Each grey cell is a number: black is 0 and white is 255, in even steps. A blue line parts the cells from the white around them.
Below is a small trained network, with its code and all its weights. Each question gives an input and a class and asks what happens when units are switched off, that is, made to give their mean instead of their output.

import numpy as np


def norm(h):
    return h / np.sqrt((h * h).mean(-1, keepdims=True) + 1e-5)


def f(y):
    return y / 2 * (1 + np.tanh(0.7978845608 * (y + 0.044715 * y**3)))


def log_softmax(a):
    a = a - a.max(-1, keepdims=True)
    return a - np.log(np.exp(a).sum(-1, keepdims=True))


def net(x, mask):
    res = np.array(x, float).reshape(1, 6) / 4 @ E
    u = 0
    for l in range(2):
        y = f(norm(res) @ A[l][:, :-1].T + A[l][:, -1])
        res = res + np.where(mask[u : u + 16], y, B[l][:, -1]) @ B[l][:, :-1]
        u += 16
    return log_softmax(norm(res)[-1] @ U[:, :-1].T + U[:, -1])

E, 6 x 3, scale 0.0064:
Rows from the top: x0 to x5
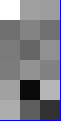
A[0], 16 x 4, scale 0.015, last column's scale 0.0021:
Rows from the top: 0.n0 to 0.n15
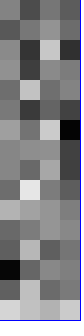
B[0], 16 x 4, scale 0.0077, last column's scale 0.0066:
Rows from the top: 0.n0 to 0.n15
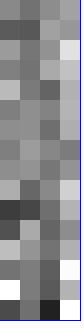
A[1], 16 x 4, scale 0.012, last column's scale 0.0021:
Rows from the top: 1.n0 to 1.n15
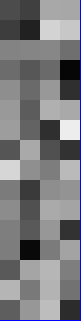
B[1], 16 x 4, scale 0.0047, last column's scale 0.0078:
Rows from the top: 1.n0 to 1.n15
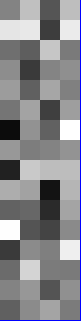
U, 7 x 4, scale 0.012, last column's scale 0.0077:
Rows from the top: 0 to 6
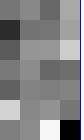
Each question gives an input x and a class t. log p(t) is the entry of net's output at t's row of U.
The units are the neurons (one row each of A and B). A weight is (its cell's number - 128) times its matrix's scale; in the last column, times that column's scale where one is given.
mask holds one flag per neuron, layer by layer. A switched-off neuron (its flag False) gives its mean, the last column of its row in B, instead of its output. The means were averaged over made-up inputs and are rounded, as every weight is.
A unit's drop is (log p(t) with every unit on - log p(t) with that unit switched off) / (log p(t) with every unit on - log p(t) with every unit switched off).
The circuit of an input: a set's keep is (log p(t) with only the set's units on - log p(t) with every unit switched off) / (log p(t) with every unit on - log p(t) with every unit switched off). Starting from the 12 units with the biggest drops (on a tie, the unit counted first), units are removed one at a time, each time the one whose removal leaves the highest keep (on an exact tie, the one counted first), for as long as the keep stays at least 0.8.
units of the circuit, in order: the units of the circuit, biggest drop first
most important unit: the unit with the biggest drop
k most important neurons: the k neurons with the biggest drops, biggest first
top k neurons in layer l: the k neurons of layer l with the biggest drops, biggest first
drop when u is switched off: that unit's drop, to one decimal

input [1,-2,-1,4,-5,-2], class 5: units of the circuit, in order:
(0.n14, 0.n9)
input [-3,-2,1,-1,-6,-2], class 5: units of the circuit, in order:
(0.n14, 0.n15, 0.n9)
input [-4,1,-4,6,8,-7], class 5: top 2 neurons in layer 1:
(1.n1, 1.n6)
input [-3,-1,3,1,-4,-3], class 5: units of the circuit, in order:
(0.n14, 0.n15)
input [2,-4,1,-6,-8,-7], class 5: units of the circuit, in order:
(0.n14, 0.n9)
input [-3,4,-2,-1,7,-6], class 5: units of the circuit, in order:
(1.n1, 0.n15)
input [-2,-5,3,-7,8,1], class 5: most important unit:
0.n15
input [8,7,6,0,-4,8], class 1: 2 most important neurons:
(1.n1, 1.n6)
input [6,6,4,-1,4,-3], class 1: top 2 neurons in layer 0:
(0.n15, 0.n6)
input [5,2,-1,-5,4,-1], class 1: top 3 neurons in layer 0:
(0.n15, 0.n6, 0.n1)
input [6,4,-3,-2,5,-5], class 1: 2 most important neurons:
(0.n15, 0.n6)
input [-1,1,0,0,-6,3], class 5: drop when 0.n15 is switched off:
0.2
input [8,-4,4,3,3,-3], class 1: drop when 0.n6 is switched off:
0.1
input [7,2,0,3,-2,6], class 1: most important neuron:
(1.n1)
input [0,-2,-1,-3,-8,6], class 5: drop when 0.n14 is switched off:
0.4
